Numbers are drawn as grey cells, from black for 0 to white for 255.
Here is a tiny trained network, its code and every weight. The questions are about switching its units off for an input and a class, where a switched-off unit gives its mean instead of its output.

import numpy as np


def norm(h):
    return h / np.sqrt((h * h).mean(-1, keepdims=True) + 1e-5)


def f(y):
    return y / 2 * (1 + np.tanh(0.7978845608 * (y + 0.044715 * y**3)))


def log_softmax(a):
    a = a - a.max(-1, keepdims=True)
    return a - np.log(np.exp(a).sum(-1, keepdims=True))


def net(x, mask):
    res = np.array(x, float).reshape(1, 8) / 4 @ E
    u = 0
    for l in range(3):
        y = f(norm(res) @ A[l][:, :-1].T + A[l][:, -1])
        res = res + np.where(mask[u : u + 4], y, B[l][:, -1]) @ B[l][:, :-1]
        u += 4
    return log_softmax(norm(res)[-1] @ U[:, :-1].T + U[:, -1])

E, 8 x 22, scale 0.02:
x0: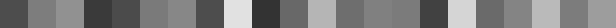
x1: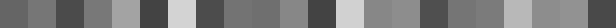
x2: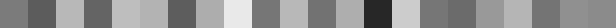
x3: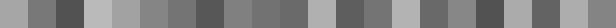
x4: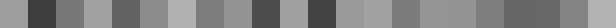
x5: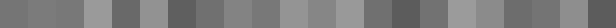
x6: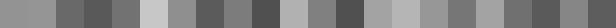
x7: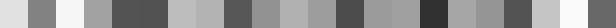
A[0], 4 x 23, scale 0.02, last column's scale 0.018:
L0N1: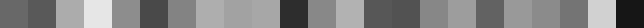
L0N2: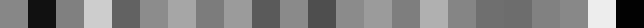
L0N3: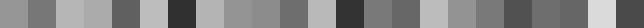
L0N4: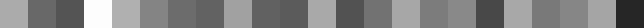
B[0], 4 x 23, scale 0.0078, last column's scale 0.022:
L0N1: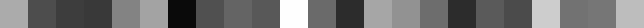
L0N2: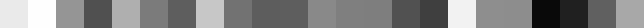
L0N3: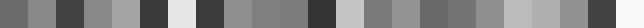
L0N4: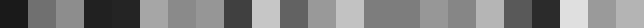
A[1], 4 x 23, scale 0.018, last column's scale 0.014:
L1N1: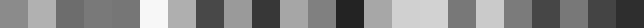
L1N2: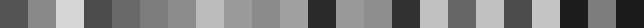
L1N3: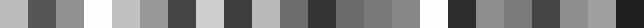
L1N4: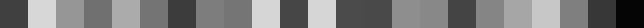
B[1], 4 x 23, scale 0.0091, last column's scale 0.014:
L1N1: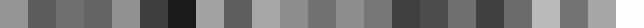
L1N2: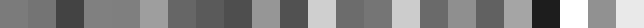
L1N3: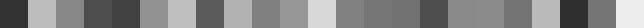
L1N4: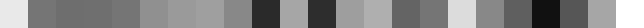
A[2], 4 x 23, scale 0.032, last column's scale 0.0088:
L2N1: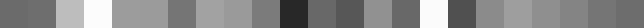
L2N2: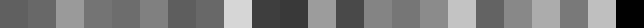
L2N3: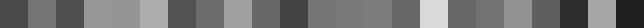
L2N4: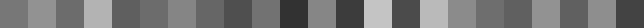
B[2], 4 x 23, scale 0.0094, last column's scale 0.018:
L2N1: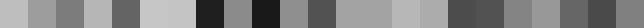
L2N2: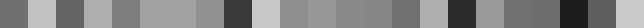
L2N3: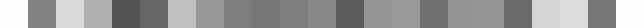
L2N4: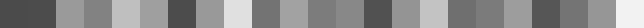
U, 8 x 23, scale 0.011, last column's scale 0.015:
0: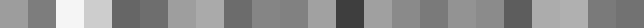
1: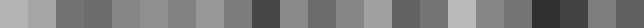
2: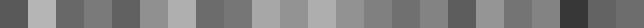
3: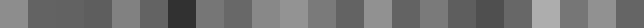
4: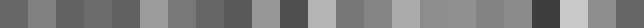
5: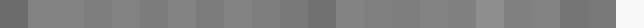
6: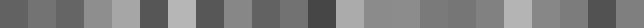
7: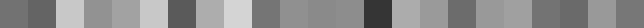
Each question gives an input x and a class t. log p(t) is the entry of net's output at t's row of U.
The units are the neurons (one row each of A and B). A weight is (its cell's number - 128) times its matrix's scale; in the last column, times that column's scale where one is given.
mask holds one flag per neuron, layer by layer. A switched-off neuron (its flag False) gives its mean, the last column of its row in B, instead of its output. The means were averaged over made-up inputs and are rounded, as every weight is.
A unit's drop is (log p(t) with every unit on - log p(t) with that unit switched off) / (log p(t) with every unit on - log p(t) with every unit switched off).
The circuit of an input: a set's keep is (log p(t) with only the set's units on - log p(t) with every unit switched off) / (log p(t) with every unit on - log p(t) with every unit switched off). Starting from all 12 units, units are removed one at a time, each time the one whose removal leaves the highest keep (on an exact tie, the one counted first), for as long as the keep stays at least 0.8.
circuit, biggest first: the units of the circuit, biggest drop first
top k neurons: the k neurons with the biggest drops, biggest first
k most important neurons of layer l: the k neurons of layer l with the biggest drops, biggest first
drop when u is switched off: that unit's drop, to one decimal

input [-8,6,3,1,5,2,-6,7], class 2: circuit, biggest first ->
(L1N3; L2N3; L0N3)
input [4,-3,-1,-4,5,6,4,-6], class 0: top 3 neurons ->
(L2N3; L1N4; L0N1)
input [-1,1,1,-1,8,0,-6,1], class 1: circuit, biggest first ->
(L0N2)
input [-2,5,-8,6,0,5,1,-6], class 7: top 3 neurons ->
(L2N4; L0N3; L1N2)
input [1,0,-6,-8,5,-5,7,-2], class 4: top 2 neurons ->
(L1N2; L0N1)
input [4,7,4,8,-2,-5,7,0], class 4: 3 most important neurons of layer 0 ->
(L0N4; L0N1; L0N3)
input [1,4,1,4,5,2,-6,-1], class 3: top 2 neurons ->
(L0N1; L1N4)
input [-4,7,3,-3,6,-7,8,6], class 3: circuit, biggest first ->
(L1N1; L0N3)
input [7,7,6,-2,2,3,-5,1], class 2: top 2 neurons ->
(L2N2; L0N3)
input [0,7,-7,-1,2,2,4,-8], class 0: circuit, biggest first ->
(L2N3; L0N3)
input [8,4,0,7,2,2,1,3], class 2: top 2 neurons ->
(L2N2; L1N2)
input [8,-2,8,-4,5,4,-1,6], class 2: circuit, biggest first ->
(L2N2; L2N3)
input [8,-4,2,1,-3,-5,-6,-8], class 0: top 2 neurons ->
(L2N3; L1N3)
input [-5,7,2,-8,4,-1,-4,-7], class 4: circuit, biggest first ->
(L1N2; L0N3)
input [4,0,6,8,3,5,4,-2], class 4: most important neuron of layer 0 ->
(L0N4)
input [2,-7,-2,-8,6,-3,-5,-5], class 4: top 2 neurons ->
(L1N2; L1N4)
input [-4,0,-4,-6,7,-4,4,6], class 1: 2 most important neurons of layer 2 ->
(L2N3; L2N4)
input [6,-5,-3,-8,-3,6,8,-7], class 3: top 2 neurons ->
(L1N1; L1N3)
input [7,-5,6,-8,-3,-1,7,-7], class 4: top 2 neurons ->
(L1N2; L1N3)
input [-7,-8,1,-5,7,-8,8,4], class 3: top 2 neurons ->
(L1N1; L1N4)
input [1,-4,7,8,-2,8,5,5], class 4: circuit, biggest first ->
(L0N4)
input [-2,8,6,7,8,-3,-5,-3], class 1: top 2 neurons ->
(L0N2; L0N3)
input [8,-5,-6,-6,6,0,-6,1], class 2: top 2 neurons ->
(L2N2; L1N4)
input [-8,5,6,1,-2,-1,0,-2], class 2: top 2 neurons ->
(L1N3; L0N3)
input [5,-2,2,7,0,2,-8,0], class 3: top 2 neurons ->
(L0N1; L1N2)
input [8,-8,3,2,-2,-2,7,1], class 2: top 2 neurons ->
(L2N2; L0N1)
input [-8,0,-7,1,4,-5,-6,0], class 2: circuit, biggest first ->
(L1N3)
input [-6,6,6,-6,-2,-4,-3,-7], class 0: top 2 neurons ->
(L2N3; L0N3)
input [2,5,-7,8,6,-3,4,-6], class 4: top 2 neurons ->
(L0N4; L1N4)
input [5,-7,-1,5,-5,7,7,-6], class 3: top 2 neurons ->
(L1N1; L1N3)
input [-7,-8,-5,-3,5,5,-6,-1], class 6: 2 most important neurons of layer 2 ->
(L2N2; L2N4)
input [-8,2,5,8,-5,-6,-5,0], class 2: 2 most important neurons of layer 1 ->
(L1N3; L1N2)
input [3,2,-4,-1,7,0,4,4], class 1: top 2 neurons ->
(L0N2; L2N3)
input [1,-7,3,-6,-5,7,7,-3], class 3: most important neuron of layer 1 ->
(L1N1)
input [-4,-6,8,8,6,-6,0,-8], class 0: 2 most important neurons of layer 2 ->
(L2N3; L2N4)
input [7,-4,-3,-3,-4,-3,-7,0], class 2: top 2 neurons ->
(L2N2; L1N1)
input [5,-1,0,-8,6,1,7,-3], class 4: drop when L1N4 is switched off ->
0.2
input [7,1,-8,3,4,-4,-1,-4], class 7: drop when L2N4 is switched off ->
0.9
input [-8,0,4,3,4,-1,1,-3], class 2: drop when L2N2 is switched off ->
0.0
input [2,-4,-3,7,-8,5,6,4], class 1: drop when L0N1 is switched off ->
0.1
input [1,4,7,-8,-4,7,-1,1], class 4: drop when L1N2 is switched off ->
0.9
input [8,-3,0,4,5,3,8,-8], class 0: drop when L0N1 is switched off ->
0.2
